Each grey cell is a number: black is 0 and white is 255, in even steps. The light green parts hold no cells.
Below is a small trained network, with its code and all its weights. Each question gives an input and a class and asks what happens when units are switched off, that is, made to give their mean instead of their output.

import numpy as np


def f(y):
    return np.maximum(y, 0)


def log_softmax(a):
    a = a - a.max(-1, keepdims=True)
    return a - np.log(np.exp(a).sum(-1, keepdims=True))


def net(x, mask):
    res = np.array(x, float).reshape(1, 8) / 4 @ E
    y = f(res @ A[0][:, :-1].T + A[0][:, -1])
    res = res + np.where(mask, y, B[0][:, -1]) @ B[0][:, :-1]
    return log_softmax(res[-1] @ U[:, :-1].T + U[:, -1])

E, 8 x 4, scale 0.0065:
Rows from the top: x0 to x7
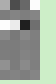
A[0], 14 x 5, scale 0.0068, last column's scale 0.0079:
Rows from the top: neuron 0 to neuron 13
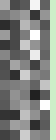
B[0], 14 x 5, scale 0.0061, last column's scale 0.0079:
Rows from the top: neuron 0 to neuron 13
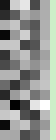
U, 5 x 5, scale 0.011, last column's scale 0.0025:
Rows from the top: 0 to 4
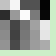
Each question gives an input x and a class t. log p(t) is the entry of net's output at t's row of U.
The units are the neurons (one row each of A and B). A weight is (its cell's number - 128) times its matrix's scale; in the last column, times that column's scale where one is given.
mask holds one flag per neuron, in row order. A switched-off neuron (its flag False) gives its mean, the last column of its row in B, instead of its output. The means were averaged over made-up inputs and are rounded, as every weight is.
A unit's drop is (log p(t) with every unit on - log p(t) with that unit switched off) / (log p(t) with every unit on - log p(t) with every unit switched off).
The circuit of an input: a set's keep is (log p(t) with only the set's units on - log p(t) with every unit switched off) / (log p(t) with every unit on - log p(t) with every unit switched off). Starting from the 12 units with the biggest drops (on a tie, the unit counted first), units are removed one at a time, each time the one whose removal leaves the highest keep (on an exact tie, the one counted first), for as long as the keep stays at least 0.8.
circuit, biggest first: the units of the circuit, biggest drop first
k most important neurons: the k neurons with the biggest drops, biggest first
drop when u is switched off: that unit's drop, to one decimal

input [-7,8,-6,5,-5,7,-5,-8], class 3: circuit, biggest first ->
(neuron 10)
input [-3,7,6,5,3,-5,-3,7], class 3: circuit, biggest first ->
(neuron 11; neuron 4; neuron 7)
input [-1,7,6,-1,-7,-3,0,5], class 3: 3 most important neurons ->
(neuron 11; neuron 4; neuron 7)
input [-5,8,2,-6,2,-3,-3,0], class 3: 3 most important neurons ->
(neuron 0; neuron 3; neuron 5)
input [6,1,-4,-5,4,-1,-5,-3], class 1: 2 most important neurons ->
(neuron 3; neuron 0)
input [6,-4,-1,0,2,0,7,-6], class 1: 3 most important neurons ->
(neuron 0; neuron 3; neuron 5)
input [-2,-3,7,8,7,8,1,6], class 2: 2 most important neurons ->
(neuron 11; neuron 4)
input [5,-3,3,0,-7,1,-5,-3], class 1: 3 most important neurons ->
(neuron 0; neuron 10; neuron 3)
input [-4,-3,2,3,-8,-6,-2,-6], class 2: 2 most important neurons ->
(neuron 0; neuron 3)
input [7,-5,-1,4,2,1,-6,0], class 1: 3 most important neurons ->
(neuron 0; neuron 3; neuron 5)
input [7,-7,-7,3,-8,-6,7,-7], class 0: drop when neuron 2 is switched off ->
0.1
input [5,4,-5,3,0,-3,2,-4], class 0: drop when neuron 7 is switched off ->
0.2
